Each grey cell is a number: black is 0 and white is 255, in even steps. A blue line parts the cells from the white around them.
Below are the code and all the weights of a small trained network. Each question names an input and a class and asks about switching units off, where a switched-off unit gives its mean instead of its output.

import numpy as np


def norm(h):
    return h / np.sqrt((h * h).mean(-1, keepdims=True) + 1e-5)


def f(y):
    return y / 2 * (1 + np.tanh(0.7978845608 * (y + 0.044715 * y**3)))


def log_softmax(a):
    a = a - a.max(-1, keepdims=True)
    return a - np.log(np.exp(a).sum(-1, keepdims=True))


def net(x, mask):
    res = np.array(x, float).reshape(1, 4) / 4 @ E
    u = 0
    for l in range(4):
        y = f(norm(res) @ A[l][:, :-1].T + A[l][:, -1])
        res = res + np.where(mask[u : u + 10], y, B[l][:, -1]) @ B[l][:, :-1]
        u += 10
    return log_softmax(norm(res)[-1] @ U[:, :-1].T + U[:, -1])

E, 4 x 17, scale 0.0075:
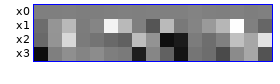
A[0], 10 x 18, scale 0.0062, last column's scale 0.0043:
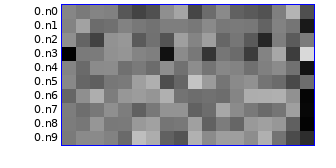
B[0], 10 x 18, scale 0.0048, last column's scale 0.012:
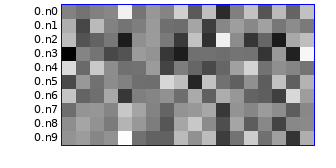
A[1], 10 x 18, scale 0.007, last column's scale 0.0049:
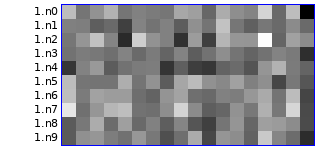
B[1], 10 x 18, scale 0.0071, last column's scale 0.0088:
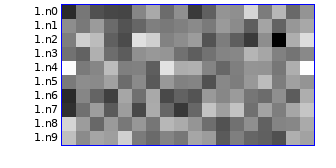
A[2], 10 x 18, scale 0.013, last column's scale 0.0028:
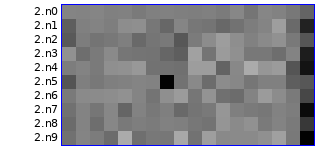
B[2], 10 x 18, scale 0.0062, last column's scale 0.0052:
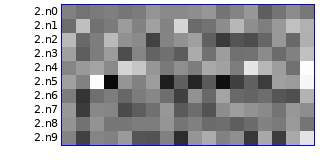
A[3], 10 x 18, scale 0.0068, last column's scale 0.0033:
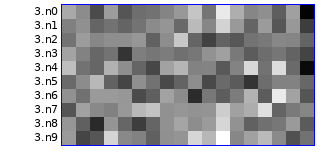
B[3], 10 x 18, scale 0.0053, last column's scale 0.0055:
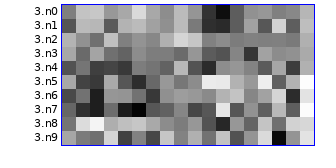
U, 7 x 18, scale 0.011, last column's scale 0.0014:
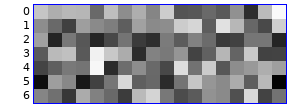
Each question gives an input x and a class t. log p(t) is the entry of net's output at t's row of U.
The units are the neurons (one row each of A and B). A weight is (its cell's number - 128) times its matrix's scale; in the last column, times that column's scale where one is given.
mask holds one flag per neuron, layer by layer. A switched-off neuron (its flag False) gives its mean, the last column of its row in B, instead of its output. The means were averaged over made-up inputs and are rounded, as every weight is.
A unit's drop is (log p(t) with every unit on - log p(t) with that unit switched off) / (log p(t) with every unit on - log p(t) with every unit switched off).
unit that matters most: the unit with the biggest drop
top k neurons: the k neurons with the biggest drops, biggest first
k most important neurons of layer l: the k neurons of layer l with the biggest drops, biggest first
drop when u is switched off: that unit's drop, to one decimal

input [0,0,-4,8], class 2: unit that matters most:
0.n3
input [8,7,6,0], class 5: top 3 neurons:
[0.n3; 0.n6; 1.n0]
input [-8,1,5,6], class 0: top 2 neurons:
[0.n9; 0.n5]
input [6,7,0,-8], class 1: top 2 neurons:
[0.n9; 0.n2]
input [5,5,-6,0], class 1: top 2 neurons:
[0.n3; 0.n5]
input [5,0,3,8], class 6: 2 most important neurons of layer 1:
[1.n4; 1.n2]
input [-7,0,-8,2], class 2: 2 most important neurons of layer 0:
[0.n2; 0.n0]
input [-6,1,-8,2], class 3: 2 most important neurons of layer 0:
[0.n9; 0.n5]
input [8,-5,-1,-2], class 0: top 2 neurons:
[0.n2; 0.n3]
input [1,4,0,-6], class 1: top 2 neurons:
[0.n2; 0.n9]
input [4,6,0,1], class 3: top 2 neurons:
[0.n9; 1.n4]
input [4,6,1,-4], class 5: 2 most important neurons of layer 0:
[0.n0; 0.n6]
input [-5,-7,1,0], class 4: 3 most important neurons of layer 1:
[1.n4; 1.n2; 1.n8]
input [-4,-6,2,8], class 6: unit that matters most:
1.n4
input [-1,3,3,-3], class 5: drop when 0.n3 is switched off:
0.2
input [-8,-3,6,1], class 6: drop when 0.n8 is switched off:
0.0
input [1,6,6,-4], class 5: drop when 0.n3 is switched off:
0.1
